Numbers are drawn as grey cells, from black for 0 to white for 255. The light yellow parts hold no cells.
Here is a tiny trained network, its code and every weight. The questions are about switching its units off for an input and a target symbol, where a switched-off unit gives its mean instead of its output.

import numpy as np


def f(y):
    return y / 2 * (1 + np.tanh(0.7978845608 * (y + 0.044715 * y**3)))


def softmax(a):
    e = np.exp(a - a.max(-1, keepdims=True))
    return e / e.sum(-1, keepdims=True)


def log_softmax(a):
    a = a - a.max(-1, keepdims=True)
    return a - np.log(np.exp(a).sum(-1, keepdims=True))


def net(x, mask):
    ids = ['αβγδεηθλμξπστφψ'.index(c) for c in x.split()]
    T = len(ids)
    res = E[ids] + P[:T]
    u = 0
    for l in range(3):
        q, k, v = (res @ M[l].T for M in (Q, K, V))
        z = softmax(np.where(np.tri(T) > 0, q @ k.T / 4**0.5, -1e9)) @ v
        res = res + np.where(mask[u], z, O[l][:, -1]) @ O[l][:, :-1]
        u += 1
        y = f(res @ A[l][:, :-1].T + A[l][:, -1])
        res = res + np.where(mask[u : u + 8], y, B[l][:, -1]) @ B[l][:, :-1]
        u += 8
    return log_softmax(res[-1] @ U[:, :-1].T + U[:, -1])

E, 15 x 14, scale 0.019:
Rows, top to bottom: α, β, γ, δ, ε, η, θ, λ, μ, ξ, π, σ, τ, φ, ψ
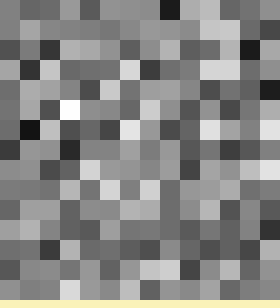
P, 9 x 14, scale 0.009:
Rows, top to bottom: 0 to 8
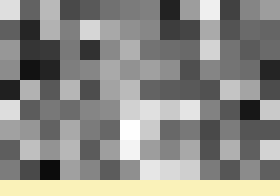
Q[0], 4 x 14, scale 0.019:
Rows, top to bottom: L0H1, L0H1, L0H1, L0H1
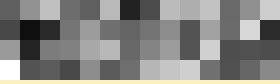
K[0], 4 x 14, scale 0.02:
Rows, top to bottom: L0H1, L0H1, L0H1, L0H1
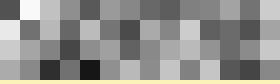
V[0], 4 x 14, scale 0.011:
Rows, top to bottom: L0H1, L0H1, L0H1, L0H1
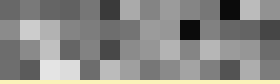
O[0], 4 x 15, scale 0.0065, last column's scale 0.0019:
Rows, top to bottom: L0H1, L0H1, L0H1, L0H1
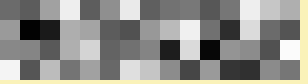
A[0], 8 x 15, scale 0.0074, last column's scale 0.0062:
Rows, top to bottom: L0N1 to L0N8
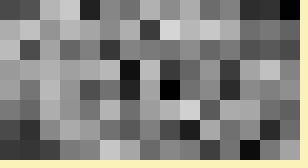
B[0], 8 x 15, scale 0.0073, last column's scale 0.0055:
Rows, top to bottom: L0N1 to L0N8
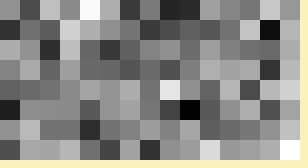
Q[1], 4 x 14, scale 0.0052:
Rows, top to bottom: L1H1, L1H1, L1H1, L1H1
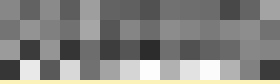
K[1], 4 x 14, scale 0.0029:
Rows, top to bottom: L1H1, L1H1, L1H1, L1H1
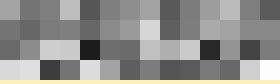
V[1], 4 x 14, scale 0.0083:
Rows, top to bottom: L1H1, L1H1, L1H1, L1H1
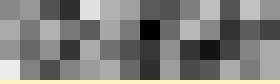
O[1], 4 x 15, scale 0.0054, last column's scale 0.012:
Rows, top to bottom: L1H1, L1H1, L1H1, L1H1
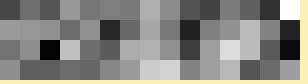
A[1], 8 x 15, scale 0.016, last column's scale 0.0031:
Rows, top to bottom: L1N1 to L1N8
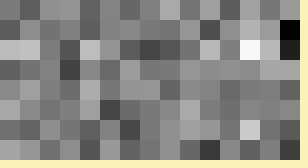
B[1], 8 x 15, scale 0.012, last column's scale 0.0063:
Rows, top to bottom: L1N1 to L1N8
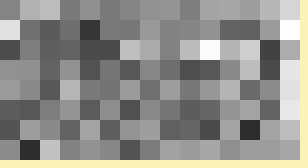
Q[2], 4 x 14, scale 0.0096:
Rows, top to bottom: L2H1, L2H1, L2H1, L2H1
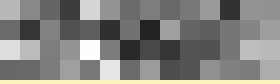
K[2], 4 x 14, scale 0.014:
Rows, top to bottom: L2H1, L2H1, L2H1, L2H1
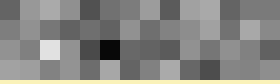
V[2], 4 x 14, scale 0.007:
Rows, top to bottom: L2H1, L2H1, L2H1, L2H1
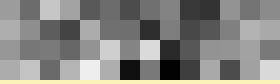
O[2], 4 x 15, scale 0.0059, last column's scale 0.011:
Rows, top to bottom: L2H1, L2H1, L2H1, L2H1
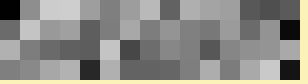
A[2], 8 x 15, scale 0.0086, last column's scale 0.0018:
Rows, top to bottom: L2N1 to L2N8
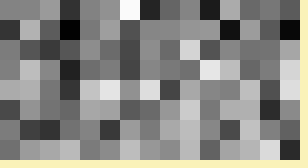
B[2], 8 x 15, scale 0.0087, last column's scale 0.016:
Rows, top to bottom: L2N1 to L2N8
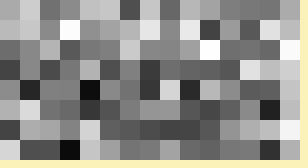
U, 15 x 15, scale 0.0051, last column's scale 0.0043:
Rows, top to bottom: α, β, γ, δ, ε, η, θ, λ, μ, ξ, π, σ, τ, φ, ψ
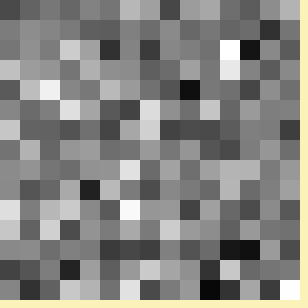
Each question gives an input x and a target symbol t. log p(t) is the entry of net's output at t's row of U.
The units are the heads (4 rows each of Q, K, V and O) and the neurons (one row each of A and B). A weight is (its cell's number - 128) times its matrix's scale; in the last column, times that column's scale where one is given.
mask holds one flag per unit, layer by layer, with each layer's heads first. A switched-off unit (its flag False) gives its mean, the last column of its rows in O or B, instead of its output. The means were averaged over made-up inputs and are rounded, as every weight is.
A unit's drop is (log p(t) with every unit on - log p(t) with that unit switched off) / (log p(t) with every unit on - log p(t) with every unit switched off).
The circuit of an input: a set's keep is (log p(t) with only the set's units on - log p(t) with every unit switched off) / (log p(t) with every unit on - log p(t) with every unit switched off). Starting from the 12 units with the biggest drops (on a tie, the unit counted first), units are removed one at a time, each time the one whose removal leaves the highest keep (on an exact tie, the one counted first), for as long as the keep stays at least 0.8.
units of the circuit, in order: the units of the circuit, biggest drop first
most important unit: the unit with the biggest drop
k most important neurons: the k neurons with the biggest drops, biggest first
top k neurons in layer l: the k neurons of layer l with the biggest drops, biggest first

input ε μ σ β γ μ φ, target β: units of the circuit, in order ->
[L0H1, L2N6]
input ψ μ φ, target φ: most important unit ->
L1N3
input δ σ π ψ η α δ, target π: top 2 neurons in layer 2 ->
[L2N7, L2N4]
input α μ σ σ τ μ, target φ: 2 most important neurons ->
[L1N7, L1N1]
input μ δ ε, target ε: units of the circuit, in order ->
[L0N1, L2H1]
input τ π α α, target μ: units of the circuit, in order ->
[L0H1, L1N1, L2N4]
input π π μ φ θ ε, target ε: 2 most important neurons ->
[L0N1, L0N5]
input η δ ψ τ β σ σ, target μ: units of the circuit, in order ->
[L0H1, L1H1, L2N4, L1N3]
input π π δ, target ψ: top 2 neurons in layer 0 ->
[L0N5, L0N3]
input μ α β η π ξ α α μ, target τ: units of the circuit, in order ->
[L0H1, L2N4]
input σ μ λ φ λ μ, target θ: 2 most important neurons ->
[L1N2, L0N6]
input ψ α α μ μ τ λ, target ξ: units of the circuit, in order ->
[L0H1, L2H1, L1N2, L2N7]
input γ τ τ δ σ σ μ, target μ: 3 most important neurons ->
[L1N3, L0N5, L2N4]
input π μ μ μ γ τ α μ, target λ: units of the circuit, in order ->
[L0H1, L2N2, L2N4]
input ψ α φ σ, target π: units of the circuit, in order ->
[L0H1]
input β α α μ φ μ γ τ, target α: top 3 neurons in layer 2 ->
[L2N3, L2N5, L2N6]
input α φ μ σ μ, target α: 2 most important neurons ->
[L1N2, L2N3]
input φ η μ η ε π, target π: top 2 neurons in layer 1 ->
[L1N3, L1N8]
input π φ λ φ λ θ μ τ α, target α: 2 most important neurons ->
[L1N3, L0N5]
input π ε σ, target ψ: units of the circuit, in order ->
[L0H1]
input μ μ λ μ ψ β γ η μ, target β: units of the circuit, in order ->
[L0H1, L2N6, L2N5]
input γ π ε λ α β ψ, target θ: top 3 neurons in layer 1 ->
[L1N2, L1N7, L1N1]
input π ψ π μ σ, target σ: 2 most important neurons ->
[L1N8, L1N3]
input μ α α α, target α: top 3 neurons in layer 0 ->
[L0N4, L0N5, L0N7]
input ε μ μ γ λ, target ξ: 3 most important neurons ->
[L0N1, L1N3, L1N2]
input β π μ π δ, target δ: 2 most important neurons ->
[L2N1, L1N3]
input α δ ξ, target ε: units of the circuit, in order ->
[L0H1]
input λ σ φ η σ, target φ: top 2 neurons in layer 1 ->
[L1N7, L1N1]
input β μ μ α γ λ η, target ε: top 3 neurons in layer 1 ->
[L1N3, L1N2, L1N5]
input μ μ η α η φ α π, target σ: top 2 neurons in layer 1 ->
[L1N1, L1N3]
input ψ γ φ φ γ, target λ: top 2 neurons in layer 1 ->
[L1N5, L1N4]
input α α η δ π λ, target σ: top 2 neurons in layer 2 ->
[L2N8, L2N7]
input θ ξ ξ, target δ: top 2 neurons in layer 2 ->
[L2N8, L2N1]
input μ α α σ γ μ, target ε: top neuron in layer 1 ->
[L1N3]
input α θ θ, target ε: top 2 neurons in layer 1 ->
[L1N4, L1N3]
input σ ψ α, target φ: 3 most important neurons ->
[L1N7, L1N1, L2N8]
